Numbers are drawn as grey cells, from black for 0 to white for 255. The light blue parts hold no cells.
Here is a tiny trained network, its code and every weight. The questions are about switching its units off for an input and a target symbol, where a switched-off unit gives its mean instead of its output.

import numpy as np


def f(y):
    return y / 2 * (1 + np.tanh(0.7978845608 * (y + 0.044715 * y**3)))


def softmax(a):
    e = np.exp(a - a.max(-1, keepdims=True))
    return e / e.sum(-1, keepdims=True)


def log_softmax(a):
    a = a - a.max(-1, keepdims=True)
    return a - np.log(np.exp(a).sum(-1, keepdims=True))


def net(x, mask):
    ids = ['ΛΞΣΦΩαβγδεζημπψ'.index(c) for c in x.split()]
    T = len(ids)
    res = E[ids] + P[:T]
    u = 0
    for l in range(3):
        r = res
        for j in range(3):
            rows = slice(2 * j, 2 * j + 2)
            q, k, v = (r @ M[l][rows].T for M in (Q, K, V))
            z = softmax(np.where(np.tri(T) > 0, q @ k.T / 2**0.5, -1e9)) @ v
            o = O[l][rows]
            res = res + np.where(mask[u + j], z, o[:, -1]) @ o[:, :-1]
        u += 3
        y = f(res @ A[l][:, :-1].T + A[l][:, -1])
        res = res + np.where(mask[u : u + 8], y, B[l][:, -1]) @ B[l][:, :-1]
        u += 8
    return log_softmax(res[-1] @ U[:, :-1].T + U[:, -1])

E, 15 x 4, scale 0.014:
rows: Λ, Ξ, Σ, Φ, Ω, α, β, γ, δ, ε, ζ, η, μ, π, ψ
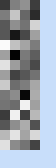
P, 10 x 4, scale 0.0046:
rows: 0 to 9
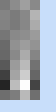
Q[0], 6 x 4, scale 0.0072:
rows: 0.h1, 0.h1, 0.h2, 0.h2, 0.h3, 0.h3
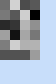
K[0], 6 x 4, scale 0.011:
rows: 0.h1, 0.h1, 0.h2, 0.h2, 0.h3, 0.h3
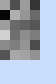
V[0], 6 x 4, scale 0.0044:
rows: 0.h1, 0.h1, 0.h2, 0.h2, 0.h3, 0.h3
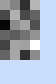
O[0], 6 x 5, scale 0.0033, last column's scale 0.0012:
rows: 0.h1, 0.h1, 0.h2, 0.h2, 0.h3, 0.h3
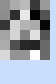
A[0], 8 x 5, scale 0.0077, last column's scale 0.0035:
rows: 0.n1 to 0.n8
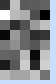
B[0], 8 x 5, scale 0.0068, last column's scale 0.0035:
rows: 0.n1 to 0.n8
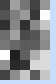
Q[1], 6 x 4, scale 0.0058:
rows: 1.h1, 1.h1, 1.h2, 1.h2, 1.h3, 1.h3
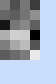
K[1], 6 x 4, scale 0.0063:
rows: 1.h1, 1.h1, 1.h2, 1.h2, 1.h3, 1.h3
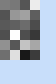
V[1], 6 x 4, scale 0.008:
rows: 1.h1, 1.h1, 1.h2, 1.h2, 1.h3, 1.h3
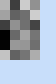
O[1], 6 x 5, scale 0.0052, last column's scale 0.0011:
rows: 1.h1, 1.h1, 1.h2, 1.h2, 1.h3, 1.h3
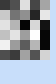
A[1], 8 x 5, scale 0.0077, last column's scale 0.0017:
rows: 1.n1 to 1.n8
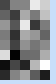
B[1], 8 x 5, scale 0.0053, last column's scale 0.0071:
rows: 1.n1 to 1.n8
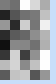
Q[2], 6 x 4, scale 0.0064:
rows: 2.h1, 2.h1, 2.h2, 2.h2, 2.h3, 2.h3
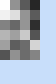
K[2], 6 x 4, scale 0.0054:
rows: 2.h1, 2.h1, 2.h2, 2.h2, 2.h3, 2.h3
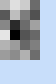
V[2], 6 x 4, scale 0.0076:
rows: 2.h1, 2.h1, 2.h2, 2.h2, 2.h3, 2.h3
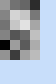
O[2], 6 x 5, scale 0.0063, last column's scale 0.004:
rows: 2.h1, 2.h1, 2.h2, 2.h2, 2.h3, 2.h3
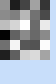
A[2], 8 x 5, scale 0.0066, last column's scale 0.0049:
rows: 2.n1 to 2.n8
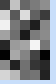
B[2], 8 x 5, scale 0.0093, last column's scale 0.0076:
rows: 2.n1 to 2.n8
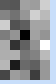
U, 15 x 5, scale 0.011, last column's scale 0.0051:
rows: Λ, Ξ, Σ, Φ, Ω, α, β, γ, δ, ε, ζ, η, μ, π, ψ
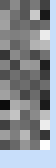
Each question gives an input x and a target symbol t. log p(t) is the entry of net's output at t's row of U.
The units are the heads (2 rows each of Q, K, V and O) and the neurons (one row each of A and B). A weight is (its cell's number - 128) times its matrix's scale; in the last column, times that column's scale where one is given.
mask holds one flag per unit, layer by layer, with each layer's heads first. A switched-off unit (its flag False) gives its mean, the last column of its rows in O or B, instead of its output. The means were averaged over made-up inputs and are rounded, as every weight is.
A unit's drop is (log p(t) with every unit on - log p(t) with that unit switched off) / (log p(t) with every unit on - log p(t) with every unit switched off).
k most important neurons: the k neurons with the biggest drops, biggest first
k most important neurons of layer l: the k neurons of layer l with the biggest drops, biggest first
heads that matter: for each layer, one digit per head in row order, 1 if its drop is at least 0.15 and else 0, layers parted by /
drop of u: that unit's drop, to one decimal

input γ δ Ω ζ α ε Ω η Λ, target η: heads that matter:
000 / 001 / 010
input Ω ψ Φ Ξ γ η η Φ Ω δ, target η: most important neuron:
[1.n3]
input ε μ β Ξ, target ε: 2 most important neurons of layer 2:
[2.n4 2.n3]
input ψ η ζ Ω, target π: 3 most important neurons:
[1.n6 0.n3 1.n5]
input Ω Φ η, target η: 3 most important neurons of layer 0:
[0.n1 0.n6 0.n7]
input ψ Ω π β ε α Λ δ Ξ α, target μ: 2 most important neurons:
[1.n6 0.n6]
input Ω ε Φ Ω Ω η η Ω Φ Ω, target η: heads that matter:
000 / 110 / 000
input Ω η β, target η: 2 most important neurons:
[0.n6 0.n1]
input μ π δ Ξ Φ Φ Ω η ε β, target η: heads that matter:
000 / 010 / 000
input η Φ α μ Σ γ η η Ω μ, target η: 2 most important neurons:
[0.n1 0.n7]
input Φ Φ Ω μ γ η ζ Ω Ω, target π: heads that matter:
000 / 000 / 100
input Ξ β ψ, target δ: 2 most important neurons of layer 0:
[0.n6 0.n3]
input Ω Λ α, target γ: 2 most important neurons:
[1.n6 0.n6]
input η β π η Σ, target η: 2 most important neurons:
[1.n3 0.n6]
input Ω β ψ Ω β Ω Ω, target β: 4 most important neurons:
[1.n3 1.n6 2.n2 0.n3]
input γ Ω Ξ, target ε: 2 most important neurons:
[1.n1 2.n4]
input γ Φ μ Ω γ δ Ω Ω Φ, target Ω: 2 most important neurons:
[0.n7 2.n5]
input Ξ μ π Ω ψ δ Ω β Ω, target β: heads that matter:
000 / 000 / 101
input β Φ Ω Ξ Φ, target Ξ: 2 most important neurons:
[0.n3 2.n5]
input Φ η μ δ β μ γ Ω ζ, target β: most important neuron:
[2.n5]
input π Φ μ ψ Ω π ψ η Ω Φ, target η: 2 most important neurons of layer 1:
[1.n7 1.n3]
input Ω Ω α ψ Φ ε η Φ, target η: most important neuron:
[0.n1]
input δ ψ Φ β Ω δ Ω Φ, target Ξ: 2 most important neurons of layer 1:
[1.n7 1.n3]
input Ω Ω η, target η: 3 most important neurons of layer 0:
[0.n6 0.n7 0.n1]
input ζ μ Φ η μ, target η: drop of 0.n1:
0.3
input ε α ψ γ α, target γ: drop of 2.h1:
0.2
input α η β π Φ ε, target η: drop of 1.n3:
0.1
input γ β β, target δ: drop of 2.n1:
0.1
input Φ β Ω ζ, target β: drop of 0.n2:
0.1
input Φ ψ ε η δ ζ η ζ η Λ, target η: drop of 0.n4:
0.2
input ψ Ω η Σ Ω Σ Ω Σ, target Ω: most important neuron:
[1.n1]
